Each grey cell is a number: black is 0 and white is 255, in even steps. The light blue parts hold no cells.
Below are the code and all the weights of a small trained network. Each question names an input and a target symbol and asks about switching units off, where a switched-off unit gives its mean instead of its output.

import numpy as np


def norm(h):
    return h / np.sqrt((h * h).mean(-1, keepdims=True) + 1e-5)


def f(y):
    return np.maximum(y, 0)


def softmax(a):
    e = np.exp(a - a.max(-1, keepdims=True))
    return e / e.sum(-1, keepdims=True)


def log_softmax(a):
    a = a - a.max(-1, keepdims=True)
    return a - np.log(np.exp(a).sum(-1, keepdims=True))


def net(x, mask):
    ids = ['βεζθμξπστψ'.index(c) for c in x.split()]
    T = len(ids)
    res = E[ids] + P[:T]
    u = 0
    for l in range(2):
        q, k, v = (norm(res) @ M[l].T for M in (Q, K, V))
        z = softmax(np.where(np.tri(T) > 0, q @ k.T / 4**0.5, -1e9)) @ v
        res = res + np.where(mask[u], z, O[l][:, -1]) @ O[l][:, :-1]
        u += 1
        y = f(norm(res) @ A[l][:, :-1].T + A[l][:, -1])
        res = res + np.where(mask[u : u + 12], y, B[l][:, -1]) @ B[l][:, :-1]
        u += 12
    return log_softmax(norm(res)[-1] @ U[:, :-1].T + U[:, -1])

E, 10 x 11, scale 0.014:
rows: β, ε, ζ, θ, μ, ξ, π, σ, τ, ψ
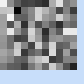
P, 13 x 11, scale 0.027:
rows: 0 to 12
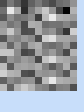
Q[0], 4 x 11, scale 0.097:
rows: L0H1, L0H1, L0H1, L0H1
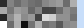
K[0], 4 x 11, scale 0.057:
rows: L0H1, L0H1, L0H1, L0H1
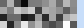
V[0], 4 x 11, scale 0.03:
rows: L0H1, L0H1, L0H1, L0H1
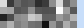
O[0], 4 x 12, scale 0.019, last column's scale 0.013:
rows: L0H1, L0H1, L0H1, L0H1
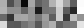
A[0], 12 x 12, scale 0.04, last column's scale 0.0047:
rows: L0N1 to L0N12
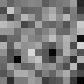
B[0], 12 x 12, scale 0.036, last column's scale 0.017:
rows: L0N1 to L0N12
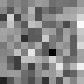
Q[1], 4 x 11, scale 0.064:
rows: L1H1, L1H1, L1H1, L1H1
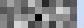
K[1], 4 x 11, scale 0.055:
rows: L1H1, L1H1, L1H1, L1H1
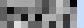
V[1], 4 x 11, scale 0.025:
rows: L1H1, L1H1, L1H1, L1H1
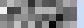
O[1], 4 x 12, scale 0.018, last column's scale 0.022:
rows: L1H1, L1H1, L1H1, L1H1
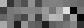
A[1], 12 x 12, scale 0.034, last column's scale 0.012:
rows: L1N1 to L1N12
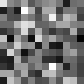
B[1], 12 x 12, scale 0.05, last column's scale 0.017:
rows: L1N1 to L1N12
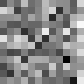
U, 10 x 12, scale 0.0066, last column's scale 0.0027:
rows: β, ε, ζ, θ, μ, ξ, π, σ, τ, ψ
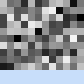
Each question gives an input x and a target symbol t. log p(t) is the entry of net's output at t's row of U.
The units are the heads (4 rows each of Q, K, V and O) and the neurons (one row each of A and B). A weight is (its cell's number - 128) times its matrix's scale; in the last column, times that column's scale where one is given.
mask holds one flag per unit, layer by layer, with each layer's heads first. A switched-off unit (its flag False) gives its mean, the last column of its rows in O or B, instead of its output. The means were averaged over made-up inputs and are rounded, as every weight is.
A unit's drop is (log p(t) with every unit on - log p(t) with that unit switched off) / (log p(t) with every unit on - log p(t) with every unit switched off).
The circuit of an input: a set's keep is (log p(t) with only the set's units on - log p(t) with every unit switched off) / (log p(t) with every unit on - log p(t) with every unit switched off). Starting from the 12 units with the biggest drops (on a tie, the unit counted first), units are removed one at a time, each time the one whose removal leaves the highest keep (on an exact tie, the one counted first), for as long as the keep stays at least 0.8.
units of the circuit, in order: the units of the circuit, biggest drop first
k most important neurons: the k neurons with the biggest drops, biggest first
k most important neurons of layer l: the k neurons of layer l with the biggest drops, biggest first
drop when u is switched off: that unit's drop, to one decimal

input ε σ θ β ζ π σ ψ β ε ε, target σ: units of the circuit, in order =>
[L0H1 L1N8]
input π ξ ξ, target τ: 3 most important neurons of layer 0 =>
[L0N3 L0N6 L0N10]
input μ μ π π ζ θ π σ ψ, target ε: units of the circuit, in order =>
[L1N2 L0H1 L0N3]
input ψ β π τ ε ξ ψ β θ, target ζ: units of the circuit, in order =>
[L0N3 L1N12]
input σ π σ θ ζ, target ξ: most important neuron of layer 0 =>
[L0N10]
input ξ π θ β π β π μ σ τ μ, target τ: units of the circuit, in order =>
[L0H1 L1N5]
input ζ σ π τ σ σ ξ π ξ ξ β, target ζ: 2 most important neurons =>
[L1N1 L0N8]
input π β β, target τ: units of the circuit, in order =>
[L0H1 L0N6]
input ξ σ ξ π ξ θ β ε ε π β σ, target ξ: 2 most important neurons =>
[L1N4 L0N4]
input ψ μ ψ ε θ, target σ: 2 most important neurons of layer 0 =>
[L0N9 L0N10]
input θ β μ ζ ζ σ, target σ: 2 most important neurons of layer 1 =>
[L1N12 L1N8]
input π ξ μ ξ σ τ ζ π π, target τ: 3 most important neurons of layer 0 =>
[L0N3 L0N6 L0N10]
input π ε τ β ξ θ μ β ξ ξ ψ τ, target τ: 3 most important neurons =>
[L0N3 L0N6 L0N10]
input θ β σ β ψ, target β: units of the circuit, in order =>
[L0H1]
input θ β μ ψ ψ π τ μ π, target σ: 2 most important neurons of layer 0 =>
[L0N3 L0N6]
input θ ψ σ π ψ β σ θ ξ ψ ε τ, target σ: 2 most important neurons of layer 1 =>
[L1N12 L1N8]
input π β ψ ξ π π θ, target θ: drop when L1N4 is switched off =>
0.0
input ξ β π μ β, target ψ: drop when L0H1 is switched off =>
0.9
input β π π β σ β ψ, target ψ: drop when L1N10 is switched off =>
0.1
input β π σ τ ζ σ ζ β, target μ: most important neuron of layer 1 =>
[L1N7]
